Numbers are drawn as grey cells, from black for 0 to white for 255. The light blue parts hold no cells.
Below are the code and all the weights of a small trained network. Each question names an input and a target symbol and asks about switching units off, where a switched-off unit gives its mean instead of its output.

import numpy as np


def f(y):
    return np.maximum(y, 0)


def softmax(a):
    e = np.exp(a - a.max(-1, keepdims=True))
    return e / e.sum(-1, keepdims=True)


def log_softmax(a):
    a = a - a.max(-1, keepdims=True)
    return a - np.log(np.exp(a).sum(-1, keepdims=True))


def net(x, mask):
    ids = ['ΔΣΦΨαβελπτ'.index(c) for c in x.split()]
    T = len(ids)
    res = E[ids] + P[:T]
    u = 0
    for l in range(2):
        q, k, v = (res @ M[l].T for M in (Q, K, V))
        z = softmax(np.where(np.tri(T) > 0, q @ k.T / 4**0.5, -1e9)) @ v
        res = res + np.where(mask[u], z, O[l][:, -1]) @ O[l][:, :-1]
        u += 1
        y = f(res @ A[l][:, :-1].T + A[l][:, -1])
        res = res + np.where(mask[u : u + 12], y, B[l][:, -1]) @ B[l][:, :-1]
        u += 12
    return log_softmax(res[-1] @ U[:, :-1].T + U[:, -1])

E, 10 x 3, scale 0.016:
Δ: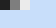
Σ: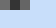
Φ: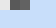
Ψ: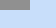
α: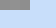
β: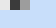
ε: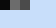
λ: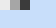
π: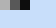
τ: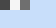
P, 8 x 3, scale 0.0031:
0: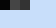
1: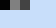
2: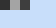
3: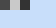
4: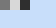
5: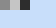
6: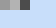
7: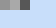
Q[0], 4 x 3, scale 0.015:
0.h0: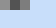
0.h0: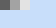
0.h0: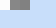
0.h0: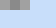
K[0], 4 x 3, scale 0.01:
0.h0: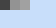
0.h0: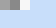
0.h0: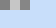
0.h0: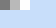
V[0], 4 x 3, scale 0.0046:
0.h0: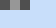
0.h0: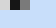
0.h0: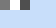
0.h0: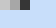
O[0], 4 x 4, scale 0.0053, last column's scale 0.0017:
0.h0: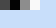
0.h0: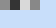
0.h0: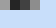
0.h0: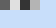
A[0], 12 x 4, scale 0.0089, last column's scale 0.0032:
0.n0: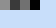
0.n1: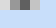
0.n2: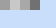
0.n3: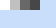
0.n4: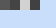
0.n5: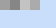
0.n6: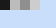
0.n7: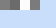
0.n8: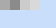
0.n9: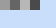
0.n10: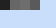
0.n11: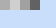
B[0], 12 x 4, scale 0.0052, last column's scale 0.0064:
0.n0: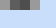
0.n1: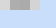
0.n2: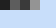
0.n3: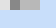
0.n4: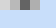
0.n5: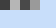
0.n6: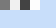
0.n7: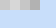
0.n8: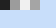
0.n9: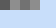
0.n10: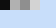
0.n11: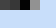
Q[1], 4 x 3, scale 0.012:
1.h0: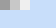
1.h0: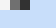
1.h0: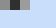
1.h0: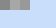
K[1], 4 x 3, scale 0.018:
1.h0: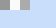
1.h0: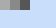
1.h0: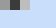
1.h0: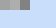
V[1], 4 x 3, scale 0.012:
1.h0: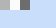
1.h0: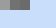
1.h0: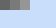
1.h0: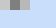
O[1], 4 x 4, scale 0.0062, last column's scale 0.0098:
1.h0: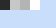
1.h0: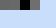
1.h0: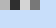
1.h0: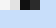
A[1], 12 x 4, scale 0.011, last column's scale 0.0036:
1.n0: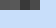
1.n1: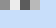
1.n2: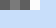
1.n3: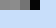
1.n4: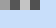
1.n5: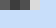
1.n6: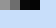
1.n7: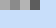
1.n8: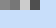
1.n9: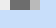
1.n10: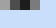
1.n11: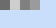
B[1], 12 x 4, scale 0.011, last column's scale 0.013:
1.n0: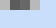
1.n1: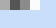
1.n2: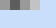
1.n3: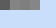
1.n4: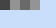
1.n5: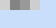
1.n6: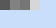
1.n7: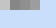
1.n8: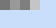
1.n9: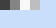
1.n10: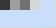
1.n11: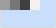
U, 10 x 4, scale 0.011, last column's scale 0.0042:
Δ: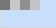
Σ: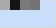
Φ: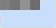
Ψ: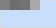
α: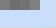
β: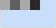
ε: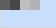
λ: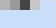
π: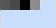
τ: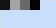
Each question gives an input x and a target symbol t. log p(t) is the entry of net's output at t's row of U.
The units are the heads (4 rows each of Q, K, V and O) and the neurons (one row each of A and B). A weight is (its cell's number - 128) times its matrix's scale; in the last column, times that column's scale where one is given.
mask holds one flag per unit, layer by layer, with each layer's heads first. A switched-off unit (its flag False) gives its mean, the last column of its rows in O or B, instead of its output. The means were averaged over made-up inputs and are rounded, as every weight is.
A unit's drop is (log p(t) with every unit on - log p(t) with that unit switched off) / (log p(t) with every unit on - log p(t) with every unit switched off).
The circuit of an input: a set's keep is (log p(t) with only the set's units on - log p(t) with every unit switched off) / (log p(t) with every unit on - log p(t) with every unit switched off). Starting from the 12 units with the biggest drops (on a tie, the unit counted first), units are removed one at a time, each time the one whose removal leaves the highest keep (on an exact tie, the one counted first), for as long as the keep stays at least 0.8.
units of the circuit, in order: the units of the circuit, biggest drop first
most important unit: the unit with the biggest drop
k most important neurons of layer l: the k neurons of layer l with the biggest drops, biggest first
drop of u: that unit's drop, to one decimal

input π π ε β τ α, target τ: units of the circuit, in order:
[1.h0; 1.n5]
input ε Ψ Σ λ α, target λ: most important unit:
0.h0
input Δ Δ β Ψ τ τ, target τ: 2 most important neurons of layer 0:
[0.n2; 0.n11]
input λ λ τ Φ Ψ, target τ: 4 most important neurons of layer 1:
[1.n5; 1.n0; 1.n1; 1.n7]
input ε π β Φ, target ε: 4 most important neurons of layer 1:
[1.n9; 1.n1; 1.n11; 1.n8]
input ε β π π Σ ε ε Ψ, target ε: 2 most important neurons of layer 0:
[0.n6; 0.n10]
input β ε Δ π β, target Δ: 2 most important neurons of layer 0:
[0.n8; 0.n7]
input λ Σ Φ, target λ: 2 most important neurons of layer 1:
[1.n1; 1.n11]
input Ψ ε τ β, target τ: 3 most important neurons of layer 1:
[1.n10; 1.n9; 1.n6]
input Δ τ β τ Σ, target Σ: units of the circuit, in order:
[0.n1; 1.h0; 0.n6]
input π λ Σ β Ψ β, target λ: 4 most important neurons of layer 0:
[0.n1; 0.n3; 0.n8; 0.n5]
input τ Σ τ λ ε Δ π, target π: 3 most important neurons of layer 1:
[1.n10; 1.n6; 1.n0]
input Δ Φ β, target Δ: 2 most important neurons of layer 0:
[0.n7; 0.n8]
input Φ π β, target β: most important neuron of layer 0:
[0.n8]
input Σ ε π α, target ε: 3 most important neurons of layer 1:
[1.n10; 1.n11; 1.n6]
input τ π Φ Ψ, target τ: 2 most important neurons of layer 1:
[1.n1; 1.n5]
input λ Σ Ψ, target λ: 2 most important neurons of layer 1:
[1.n9; 1.n10]
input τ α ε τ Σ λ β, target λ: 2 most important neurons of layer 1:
[1.n1; 1.n11]
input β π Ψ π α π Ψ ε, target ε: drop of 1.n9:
-0.1
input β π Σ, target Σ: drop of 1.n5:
0.2
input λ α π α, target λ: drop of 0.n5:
0.0
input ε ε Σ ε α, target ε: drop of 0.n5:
0.0
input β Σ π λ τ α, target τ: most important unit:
0.n6
